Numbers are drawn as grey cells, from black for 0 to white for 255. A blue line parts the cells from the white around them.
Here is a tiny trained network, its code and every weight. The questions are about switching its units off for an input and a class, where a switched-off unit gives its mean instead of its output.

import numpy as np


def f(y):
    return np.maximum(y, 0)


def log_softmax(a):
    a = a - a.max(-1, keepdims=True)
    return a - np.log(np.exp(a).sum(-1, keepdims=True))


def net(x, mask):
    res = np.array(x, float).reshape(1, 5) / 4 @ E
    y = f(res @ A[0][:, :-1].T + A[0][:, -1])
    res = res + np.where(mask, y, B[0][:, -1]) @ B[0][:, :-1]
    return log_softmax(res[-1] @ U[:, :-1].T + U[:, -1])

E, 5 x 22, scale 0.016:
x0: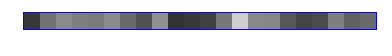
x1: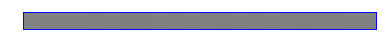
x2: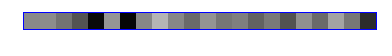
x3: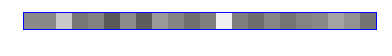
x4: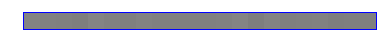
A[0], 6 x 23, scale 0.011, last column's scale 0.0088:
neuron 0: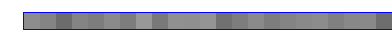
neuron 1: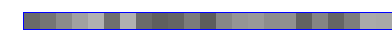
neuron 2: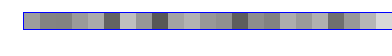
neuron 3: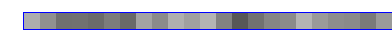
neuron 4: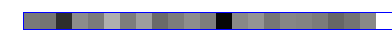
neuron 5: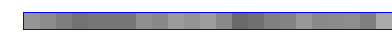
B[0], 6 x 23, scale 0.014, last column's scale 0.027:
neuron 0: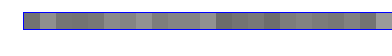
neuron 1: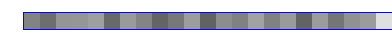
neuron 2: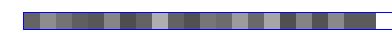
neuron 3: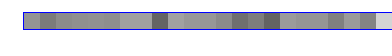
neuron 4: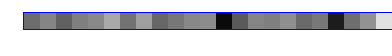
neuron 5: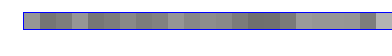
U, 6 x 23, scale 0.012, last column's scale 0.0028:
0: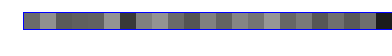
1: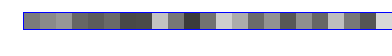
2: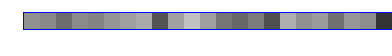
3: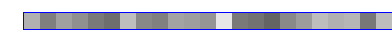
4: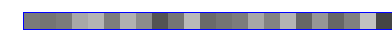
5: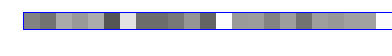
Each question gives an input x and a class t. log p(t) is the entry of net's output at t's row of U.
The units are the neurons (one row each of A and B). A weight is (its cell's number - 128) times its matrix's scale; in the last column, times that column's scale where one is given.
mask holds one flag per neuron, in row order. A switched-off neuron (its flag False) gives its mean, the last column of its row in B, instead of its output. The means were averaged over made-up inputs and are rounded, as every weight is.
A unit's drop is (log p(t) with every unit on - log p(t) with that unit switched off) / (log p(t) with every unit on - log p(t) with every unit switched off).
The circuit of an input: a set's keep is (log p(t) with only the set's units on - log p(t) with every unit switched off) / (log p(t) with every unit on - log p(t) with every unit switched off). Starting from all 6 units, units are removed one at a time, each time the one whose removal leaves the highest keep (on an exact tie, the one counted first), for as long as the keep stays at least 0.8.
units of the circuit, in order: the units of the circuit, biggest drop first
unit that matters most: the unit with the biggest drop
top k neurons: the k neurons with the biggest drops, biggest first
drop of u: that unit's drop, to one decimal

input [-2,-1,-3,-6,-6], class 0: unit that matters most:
neuron 2
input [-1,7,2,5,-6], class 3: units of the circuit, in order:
neuron 2; neuron 4
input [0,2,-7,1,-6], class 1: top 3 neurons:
neuron 2; neuron 4; neuron 3
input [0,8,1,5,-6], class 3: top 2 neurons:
neuron 2; neuron 4
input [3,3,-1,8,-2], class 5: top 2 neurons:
neuron 2; neuron 4
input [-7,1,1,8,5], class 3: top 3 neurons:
neuron 3; neuron 5; neuron 4
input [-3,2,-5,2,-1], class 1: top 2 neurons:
neuron 2; neuron 4
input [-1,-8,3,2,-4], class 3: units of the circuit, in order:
neuron 2; neuron 4
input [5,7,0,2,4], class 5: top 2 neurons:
neuron 2; neuron 4
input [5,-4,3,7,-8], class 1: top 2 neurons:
neuron 4; neuron 1
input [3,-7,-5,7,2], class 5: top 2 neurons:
neuron 4; neuron 1
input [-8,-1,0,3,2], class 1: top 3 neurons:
neuron 2; neuron 4; neuron 1
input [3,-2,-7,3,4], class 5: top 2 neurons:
neuron 1; neuron 4
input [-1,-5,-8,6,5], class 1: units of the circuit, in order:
neuron 2
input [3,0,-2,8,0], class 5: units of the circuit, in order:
neuron 2; neuron 4
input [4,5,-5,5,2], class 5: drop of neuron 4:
1.0
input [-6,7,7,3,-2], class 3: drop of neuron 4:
0.6
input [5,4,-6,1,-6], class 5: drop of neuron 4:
1.0
